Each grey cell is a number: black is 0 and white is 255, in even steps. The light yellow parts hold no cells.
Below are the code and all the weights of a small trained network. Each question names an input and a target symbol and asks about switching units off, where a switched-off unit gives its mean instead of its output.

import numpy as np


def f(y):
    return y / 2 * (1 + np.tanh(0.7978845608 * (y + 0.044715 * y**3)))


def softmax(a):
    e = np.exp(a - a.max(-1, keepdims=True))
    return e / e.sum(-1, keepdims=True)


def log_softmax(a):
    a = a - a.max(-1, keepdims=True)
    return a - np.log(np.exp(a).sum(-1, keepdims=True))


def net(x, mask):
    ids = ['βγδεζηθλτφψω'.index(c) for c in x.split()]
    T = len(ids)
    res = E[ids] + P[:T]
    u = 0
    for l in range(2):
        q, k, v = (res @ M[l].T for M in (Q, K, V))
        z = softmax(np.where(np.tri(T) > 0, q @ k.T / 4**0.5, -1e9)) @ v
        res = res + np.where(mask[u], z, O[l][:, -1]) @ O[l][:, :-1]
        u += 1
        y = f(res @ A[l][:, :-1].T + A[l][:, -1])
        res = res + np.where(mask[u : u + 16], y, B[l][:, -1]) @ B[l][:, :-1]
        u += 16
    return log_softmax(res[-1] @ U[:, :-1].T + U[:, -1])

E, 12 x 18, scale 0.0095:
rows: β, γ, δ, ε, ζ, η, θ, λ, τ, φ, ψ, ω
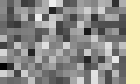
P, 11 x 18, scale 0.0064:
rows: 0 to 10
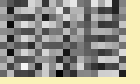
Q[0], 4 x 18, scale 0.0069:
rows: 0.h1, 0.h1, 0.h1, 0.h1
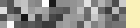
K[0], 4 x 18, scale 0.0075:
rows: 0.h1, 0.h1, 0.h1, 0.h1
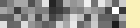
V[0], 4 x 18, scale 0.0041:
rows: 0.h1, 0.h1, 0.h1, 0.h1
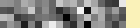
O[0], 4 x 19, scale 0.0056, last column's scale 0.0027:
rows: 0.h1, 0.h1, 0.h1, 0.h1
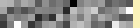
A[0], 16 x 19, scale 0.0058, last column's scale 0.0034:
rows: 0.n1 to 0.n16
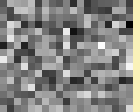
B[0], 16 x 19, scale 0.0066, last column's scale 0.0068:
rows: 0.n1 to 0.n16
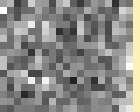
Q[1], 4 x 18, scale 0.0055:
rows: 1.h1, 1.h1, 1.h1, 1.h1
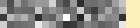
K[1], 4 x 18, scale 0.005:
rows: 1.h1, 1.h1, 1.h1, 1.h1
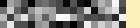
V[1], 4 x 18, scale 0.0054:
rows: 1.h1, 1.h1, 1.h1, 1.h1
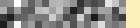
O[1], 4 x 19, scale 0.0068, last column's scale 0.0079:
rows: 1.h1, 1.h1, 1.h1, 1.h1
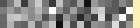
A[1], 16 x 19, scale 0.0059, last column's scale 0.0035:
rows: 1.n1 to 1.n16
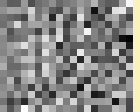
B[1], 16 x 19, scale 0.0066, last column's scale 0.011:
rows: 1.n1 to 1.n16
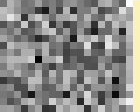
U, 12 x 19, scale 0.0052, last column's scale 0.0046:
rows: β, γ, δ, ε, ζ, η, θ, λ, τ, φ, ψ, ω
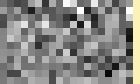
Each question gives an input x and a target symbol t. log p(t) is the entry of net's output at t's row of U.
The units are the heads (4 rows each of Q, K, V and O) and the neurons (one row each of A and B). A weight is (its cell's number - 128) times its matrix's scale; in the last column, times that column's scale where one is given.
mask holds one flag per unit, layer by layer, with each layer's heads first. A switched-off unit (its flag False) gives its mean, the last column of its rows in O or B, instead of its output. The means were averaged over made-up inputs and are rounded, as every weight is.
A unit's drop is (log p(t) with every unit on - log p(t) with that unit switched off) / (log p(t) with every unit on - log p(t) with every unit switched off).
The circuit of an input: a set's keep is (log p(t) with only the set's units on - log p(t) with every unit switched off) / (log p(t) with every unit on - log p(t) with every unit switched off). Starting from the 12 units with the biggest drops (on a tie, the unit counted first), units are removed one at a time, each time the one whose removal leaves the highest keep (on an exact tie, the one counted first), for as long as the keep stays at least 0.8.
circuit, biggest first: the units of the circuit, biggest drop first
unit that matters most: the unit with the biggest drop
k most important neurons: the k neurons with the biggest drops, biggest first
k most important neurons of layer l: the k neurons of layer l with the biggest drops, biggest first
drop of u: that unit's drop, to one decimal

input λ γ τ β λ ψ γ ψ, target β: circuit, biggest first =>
1.h1, 1.n12, 0.n7
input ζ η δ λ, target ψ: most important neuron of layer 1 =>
1.n4
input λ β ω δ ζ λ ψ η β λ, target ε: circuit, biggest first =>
1.h1, 1.n7, 0.n14
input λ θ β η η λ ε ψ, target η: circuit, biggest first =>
1.h1, 1.n16, 1.n9, 0.n14
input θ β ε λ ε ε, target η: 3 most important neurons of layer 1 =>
1.n9, 1.n16, 1.n2
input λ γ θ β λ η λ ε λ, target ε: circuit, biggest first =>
0.h1, 0.n12, 0.n5, 1.n7
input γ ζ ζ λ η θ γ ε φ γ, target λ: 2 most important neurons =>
1.n2, 0.n7
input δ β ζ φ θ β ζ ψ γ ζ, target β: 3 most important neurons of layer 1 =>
1.n12, 1.n11, 1.n4
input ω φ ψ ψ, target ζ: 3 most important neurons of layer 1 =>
1.n5, 1.n3, 1.n6
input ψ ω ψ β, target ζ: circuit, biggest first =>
1.h1, 1.n5, 1.n3, 0.n11
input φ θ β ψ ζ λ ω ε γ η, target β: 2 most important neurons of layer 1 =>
1.n12, 1.n11
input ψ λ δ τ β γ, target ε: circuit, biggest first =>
1.h1, 1.n7, 0.n14, 0.n7
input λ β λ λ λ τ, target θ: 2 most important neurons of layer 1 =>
1.n6, 1.n4
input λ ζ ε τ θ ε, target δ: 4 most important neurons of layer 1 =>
1.n4, 1.n8, 1.n6, 1.n15
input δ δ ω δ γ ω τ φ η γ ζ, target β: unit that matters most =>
0.n10
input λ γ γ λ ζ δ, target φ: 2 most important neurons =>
1.n14, 0.n8
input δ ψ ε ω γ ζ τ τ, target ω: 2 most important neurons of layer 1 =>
1.n3, 1.n4
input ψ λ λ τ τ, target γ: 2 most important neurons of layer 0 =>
0.n8, 0.n5
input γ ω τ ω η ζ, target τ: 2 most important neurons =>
1.n9, 1.n5
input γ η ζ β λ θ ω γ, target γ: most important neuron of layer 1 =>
1.n16
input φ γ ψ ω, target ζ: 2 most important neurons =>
1.n5, 1.n3
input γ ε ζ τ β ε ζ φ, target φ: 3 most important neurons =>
1.n14, 0.n2, 1.n2
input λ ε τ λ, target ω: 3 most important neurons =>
1.n3, 0.n11, 0.n8
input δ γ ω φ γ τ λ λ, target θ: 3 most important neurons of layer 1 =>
1.n6, 1.n15, 1.n9
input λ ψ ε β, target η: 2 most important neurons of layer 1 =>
1.n9, 1.n16
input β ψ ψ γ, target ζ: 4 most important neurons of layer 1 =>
1.n5, 1.n3, 1.n6, 1.n15
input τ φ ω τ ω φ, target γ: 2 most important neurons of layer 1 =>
1.n16, 1.n15
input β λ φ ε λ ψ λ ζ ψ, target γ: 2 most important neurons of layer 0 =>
0.n5, 0.n9
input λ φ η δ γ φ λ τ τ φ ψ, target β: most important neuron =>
0.n10
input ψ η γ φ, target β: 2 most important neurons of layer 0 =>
0.n15, 0.n7
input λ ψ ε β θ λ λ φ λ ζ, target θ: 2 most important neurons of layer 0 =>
0.n9, 0.n8
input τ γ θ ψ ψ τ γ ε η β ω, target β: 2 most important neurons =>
0.n10, 0.n2
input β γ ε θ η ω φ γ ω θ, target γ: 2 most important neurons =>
1.n16, 1.n15
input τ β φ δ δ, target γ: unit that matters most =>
0.n5
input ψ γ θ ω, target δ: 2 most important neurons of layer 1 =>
1.n4, 1.n8
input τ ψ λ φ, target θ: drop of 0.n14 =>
0.0
